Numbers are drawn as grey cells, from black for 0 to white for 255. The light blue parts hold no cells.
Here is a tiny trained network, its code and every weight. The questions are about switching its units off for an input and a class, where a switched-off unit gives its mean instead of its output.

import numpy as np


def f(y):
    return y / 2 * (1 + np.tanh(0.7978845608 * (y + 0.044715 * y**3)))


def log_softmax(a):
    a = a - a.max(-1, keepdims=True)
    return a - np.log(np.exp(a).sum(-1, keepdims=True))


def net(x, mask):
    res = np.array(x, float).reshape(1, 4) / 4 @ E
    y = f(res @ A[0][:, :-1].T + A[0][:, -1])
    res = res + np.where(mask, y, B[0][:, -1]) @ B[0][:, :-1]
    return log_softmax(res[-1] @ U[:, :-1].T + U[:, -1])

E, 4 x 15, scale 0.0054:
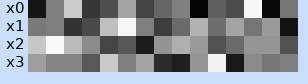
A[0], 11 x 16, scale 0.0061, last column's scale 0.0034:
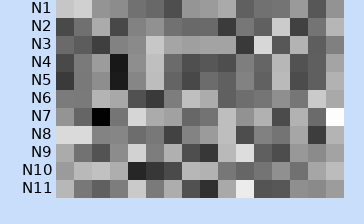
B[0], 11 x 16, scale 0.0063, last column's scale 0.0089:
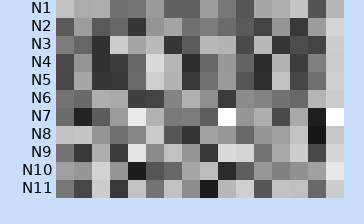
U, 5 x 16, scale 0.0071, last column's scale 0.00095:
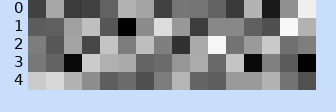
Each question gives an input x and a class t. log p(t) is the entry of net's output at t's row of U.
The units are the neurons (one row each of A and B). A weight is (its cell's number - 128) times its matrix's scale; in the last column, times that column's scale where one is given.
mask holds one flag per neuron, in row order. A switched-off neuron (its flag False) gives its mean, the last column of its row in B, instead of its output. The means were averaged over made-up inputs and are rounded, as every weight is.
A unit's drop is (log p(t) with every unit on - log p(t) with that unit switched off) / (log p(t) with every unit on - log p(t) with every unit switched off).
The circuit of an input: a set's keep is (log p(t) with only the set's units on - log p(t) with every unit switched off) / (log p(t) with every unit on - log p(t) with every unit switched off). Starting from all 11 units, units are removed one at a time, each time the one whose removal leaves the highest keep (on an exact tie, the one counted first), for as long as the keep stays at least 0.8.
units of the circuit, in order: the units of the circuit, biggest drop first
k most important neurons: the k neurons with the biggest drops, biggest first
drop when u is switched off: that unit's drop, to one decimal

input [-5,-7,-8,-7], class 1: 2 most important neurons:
[N6 N8]
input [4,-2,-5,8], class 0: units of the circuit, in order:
[N4]
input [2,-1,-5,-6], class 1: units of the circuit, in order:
[N7 N8 N4]
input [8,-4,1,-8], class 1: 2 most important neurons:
[N10 N6]
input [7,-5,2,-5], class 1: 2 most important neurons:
[N10 N6]
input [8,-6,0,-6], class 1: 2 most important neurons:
[N6 N10]
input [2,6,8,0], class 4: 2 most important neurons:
[N8 N1]
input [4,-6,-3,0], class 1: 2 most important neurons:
[N6 N8]
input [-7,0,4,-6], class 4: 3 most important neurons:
[N1 N8 N10]
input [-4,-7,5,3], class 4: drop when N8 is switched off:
0.2
